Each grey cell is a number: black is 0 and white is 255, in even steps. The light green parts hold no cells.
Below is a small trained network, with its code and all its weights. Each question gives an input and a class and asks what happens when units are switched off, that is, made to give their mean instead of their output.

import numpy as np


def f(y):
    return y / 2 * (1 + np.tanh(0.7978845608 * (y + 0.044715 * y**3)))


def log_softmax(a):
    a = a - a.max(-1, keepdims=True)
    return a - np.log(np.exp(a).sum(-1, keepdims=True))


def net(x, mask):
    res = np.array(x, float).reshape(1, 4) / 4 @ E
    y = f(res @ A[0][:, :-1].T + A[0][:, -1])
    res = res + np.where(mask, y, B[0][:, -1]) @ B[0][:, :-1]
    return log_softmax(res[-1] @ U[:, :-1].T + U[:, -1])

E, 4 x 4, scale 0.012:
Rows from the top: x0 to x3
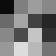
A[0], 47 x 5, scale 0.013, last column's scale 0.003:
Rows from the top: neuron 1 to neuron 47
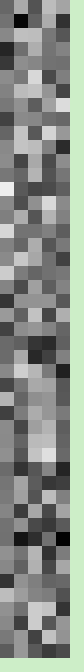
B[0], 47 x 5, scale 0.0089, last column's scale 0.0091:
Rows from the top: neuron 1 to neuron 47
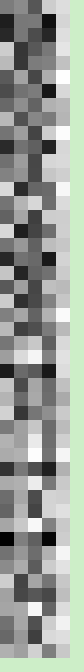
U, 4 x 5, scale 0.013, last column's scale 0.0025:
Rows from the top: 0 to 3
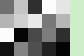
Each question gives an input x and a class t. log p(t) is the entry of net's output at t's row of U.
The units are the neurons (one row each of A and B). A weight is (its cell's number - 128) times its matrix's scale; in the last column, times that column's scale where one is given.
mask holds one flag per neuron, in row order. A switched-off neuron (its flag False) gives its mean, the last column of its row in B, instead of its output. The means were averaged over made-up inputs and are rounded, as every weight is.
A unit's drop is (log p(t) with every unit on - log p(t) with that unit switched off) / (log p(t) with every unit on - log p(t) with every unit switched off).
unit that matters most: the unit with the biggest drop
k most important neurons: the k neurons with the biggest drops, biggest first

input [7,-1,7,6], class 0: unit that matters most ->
neuron 6
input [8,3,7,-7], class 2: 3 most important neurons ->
[neuron 4; neuron 42; neuron 5]
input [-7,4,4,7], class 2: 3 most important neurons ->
[neuron 14; neuron 17; neuron 20]
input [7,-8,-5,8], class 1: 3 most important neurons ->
[neuron 33; neuron 44; neuron 32]
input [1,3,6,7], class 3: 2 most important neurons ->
[neuron 27; neuron 19]
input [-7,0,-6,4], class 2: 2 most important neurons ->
[neuron 17; neuron 20]
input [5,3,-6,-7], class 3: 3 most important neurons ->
[neuron 39; neuron 2; neuron 34]
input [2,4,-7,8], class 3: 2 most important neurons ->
[neuron 27; neuron 19]
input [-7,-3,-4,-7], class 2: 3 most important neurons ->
[neuron 14; neuron 17; neuron 20]
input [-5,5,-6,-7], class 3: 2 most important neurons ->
[neuron 39; neuron 34]
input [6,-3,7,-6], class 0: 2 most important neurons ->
[neuron 37; neuron 45]
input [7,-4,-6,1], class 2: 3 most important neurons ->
[neuron 22; neuron 28; neuron 30]
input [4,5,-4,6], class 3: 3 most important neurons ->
[neuron 27; neuron 19; neuron 33]
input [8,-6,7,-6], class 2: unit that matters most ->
neuron 4
